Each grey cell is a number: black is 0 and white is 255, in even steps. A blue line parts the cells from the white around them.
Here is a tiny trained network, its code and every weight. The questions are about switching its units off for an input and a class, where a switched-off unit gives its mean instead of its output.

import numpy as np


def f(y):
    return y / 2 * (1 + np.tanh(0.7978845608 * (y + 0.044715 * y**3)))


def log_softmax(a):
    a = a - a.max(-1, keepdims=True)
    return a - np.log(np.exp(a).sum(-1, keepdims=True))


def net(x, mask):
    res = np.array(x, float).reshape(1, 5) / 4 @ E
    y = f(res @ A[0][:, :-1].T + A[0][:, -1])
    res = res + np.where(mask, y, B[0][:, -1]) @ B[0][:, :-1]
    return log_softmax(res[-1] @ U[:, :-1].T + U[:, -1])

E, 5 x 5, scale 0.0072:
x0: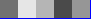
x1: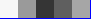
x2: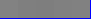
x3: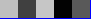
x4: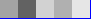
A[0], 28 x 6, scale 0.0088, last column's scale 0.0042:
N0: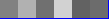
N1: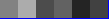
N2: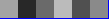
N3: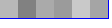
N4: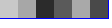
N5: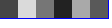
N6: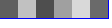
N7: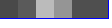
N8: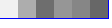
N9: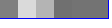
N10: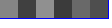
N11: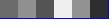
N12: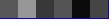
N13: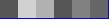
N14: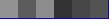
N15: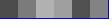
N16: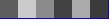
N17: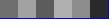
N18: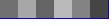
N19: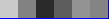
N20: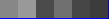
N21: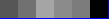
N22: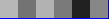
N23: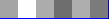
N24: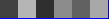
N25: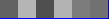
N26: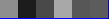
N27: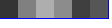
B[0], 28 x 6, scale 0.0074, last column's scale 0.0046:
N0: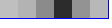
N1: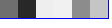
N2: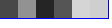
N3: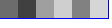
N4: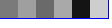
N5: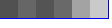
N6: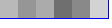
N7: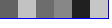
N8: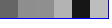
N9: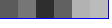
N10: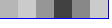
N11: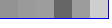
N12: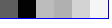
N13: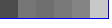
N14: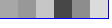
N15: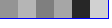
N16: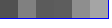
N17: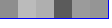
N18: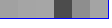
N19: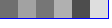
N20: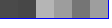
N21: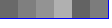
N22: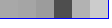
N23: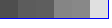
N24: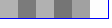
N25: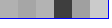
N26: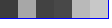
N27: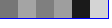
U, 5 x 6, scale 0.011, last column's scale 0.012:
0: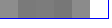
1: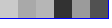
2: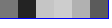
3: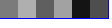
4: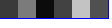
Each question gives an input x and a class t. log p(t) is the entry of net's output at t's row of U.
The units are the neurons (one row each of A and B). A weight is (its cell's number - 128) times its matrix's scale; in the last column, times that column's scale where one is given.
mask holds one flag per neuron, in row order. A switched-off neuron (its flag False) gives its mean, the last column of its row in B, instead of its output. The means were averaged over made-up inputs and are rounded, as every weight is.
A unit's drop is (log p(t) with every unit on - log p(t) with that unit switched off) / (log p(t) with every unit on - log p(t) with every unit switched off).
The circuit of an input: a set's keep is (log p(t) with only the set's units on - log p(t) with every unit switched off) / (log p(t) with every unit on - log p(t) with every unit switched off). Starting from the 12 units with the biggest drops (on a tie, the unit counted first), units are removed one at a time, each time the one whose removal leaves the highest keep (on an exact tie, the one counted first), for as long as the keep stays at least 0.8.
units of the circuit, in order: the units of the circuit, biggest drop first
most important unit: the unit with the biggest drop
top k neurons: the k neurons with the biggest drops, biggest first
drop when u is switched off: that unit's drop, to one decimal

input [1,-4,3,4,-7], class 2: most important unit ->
N12
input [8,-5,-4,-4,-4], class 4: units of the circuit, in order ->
(N9, N5)
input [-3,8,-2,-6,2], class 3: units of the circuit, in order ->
(N4, N8)
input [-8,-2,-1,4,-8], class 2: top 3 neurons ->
(N12, N1, N20)
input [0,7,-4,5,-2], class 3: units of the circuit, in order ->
(N4, N19)
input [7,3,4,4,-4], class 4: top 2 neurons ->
(N5, N9)
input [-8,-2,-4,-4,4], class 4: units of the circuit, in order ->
(N2, N26)
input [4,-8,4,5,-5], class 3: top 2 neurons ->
(N27, N7)
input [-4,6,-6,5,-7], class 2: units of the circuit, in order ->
(N12, N1)
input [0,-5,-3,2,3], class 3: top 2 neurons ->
(N12, N7)
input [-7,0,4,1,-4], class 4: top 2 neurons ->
(N26, N2)
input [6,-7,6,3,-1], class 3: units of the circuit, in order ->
(N27, N7)
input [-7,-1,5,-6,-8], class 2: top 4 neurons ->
(N12, N1, N24, N20)
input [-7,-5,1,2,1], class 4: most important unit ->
N2
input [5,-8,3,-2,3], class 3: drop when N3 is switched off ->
0.0
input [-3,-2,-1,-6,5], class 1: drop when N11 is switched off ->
0.1
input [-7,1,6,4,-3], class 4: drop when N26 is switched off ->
0.3
